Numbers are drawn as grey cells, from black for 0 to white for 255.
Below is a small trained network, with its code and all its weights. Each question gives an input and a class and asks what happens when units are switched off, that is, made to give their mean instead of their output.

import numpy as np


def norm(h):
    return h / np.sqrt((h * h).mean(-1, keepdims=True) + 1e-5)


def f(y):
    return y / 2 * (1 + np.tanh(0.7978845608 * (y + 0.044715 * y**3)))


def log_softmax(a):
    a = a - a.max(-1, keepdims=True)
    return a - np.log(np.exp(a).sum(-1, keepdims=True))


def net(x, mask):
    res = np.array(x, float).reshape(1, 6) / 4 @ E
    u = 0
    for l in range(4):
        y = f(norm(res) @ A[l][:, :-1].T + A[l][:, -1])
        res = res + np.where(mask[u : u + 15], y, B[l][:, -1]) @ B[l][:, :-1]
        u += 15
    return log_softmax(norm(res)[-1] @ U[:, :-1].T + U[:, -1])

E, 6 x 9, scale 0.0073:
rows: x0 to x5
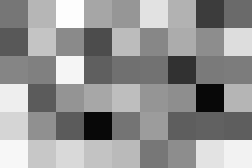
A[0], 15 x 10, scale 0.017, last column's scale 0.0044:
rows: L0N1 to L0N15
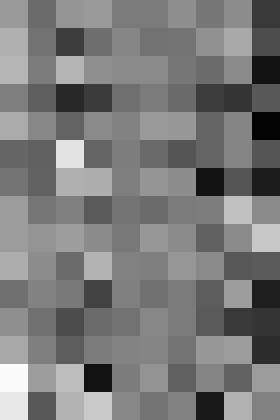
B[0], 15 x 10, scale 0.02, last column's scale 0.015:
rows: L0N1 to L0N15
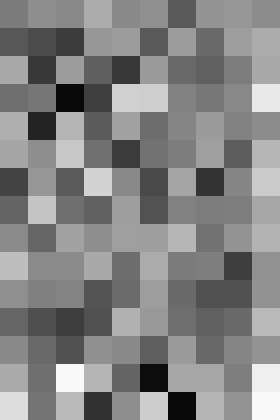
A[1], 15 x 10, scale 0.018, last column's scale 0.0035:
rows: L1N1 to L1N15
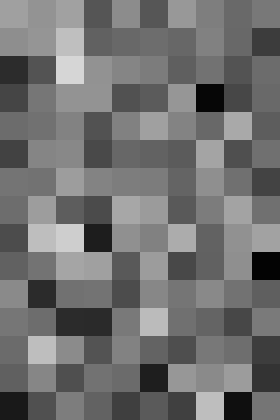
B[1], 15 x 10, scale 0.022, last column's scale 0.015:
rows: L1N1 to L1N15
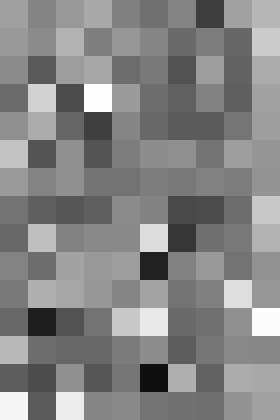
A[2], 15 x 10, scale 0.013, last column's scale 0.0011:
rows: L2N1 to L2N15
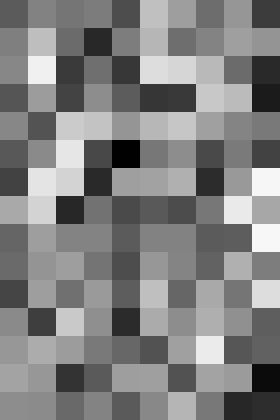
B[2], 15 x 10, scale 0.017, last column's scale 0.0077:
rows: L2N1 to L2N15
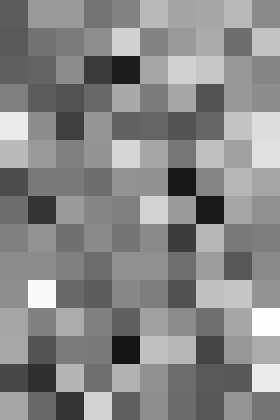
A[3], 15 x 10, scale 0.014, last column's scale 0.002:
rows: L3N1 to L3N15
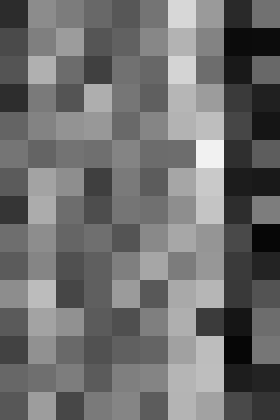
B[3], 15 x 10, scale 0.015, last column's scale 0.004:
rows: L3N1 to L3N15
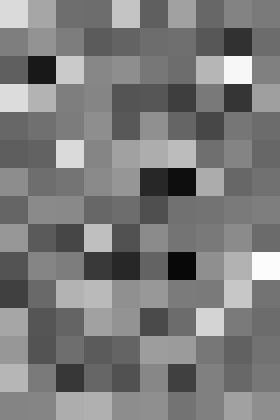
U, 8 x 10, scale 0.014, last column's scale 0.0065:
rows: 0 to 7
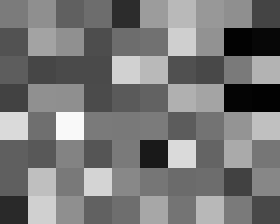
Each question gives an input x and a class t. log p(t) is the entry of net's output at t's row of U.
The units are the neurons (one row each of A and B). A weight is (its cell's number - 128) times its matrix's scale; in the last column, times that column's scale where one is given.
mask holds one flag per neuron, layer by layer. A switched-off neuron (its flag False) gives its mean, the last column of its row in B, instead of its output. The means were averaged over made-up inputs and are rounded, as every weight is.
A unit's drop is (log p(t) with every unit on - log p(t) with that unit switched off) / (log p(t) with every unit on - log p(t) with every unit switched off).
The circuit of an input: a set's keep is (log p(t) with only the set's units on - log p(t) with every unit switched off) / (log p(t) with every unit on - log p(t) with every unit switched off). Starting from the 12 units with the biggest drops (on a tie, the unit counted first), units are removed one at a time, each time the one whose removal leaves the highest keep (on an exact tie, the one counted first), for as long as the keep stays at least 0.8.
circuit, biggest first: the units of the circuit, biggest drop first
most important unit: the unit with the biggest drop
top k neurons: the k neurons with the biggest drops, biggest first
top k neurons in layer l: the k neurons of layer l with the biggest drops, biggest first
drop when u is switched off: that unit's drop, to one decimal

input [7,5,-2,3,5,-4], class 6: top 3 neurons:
L0N7, L0N14, L1N4
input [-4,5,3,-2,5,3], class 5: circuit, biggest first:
L0N15, L1N14
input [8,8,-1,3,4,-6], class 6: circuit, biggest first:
L0N7, L1N4
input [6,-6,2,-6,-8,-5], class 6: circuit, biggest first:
L1N4, L0N15
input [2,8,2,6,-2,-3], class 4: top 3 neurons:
L0N4, L0N15, L0N12
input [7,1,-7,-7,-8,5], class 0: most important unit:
L0N4
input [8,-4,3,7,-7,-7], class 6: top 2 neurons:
L0N7, L1N4
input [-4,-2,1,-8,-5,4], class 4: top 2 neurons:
L0N4, L1N15
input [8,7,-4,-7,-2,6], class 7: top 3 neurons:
L0N14, L0N4, L0N15
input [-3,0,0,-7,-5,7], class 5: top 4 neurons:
L0N15, L0N4, L0N6, L0N3
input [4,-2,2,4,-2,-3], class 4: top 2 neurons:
L0N15, L0N4
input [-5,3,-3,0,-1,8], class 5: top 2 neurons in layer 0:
L0N4, L0N15
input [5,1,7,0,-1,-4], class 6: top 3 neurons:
L0N7, L1N4, L0N15
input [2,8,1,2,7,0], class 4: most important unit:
L0N14
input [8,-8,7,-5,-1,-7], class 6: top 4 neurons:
L1N4, L0N7, L0N15, L0N6
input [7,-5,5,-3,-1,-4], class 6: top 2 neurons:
L0N7, L1N4
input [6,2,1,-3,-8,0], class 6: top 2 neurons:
L0N15, L0N4
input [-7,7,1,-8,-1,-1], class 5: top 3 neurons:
L0N15, L0N4, L1N14
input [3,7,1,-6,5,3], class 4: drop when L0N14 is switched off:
0.2
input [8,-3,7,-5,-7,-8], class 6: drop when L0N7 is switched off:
0.5
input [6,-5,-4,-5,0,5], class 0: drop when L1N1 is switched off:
0.2
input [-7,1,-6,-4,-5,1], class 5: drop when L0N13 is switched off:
0.0
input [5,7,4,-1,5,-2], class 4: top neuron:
L0N14
